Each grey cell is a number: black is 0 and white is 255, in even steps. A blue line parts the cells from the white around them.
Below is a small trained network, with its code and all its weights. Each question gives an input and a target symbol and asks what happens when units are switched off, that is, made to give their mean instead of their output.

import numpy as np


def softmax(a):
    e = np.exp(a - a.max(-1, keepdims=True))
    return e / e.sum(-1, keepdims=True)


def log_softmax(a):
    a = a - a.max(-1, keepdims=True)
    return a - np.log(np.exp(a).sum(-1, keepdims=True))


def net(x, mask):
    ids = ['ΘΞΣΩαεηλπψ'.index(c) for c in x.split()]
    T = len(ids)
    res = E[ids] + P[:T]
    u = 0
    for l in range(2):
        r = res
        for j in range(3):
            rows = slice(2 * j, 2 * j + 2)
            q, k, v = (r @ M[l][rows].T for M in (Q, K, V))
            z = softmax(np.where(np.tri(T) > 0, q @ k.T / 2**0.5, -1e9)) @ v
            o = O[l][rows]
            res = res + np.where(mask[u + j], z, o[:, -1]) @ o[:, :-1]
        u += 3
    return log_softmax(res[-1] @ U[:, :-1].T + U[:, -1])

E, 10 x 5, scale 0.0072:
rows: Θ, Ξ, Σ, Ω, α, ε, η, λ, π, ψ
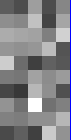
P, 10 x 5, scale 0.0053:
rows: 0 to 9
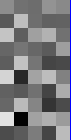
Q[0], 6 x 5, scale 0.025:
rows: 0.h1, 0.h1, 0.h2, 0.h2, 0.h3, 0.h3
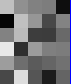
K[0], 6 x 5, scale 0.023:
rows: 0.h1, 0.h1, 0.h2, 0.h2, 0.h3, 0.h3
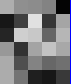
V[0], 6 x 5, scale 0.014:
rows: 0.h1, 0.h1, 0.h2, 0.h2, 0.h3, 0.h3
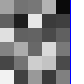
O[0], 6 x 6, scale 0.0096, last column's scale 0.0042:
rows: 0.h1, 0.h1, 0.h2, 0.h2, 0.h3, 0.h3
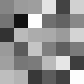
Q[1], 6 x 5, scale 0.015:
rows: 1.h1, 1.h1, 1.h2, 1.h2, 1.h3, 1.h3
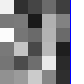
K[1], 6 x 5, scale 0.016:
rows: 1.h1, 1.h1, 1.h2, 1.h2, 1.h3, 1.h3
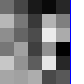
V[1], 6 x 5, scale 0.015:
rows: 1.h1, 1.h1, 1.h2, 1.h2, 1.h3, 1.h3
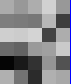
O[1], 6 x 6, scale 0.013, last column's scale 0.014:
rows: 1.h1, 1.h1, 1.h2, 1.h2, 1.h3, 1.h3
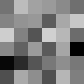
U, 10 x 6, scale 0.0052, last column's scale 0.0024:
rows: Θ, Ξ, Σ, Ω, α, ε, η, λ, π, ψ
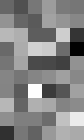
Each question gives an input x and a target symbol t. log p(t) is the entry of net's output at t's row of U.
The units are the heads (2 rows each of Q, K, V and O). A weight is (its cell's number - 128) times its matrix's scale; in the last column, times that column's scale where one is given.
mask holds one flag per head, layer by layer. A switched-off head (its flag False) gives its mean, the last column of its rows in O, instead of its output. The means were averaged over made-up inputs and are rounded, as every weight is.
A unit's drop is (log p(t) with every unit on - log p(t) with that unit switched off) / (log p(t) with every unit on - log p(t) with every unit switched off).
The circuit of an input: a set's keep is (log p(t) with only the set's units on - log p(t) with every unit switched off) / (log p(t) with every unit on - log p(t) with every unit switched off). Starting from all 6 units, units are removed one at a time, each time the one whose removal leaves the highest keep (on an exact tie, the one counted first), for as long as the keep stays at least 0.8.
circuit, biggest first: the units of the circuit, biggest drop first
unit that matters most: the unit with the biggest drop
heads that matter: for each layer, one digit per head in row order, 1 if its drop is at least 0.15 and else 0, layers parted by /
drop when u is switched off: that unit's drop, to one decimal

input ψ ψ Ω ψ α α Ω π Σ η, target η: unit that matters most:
0.h1
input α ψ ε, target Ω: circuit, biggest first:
(1.h1 0.h3 0.h2)
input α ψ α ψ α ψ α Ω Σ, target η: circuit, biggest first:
(1.h2 0.h3)
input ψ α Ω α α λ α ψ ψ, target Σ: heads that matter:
101 / 001
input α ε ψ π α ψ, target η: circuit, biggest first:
(1.h2 0.h3)
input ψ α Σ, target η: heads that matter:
011 / 010
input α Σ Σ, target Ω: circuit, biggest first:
(0.h2 1.h1 1.h3)
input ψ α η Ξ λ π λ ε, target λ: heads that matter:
100 / 011
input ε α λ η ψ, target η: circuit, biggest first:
(0.h1 1.h2)
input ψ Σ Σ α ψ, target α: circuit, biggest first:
(0.h3 1.h2 0.h1)
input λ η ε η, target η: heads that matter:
101 / 010
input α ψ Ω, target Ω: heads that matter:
101 / 100
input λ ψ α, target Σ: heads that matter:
001 / 001
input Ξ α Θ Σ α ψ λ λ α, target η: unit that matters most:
1.h2
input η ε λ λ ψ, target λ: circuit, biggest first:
(0.h1 1.h3 1.h2)
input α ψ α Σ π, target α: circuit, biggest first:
(0.h3 0.h1 1.h2)
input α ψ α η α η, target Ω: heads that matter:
111 / 100
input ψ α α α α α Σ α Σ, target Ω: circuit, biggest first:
(0.h2 1.h1 0.h1)
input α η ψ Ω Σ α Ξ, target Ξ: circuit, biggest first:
(0.h1 1.h2 1.h1 1.h3)
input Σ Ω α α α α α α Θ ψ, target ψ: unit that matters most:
0.h1
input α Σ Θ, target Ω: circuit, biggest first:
(0.h2 0.h3 1.h1 1.h3)
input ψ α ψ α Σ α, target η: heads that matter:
001 / 010
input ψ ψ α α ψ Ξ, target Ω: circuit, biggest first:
(0.h2 0.h1 1.h1 0.h3)
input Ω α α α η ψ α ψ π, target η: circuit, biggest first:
(1.h2 0.h3)
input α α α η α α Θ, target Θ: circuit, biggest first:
(0.h1 1.h3)
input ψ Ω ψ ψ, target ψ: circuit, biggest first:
(1.h3 0.h3)
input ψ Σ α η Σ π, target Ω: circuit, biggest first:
(1.h1 0.h2 0.h1)
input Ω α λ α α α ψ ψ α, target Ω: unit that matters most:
0.h2
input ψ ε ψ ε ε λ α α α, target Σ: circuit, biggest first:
(0.h3 1.h3)
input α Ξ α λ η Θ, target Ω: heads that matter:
111 / 100
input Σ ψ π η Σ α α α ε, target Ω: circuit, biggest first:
(0.h2 1.h1 0.h1)
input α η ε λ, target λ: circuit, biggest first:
(0.h1 1.h2 1.h3)
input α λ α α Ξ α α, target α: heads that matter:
001 / 010
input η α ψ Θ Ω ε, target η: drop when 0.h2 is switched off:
0.2
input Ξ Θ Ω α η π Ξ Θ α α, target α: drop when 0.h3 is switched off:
0.7
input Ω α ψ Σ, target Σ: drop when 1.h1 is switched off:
0.0
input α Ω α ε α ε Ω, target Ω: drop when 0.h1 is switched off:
0.2
